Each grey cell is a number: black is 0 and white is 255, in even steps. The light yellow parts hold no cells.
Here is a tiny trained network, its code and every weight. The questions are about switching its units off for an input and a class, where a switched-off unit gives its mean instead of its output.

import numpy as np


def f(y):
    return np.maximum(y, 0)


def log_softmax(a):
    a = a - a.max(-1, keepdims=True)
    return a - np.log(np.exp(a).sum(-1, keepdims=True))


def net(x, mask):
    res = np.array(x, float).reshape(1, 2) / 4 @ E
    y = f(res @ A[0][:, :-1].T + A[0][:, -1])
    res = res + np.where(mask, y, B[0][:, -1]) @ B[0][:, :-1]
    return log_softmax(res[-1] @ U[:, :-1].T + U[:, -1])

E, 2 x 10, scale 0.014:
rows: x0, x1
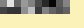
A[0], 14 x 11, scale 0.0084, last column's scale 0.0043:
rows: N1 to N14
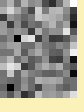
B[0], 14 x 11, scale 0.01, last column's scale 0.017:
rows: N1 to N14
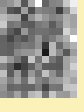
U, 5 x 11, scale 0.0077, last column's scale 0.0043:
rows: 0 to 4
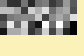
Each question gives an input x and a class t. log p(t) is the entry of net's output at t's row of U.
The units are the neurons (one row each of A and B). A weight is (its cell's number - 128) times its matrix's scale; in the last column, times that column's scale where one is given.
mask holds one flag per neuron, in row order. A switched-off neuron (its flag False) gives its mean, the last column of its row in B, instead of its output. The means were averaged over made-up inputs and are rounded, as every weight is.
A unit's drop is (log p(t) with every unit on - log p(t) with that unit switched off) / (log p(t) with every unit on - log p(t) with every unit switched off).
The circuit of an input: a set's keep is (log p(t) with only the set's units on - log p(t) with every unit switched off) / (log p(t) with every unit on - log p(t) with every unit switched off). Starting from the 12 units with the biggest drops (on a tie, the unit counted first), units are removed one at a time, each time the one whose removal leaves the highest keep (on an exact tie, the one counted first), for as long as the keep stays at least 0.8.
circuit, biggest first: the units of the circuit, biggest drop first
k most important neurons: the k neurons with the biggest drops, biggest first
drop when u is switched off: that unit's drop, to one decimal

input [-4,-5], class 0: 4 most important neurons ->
[N2 N10 N1 N5]
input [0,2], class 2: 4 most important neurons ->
[N2 N10 N5 N11]
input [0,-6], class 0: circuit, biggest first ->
[N2]
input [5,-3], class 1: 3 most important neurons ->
[N1 N9 N11]
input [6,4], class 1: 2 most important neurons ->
[N1 N9]
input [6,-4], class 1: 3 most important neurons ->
[N1 N9 N11]
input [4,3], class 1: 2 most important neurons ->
[N2 N10]
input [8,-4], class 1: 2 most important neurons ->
[N1 N9]
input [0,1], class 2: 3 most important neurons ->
[N2 N10 N9]
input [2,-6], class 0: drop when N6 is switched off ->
0.0
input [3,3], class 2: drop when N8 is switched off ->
-0.1
